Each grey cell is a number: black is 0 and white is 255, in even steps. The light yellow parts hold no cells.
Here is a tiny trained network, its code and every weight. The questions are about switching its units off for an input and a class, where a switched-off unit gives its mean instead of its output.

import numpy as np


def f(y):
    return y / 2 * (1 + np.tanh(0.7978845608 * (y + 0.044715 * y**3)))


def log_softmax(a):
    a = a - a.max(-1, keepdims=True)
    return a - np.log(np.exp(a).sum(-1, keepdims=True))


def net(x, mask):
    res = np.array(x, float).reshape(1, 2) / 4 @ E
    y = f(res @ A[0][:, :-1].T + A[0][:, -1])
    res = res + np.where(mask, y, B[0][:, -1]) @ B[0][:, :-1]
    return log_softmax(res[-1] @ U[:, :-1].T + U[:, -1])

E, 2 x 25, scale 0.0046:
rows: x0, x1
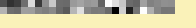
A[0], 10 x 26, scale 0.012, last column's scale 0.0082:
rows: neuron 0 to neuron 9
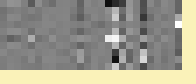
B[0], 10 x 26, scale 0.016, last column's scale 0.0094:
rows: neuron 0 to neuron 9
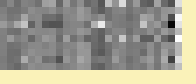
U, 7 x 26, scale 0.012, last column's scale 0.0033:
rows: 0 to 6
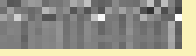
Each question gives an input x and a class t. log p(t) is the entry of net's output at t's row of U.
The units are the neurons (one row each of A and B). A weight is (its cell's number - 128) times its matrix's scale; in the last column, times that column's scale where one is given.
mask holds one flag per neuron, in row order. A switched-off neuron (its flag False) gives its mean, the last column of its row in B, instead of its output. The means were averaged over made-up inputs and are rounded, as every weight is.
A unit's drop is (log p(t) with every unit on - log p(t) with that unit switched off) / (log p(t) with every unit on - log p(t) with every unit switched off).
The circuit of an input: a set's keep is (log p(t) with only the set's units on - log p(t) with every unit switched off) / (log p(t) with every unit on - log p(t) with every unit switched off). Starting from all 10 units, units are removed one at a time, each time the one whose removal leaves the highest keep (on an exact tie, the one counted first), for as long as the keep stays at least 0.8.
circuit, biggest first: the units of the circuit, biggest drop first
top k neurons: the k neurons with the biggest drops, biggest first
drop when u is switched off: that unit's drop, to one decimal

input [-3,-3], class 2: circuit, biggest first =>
[neuron 5; neuron 7; neuron 8]
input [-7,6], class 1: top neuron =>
[neuron 0]
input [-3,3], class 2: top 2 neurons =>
[neuron 5; neuron 9]
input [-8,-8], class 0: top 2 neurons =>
[neuron 2; neuron 5]
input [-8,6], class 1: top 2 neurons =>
[neuron 0; neuron 2]
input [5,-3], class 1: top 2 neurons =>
[neuron 5; neuron 8]
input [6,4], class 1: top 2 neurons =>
[neuron 5; neuron 2]
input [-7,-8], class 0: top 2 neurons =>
[neuron 2; neuron 5]
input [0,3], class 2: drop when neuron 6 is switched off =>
0.1
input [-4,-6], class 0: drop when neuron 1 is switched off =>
0.0
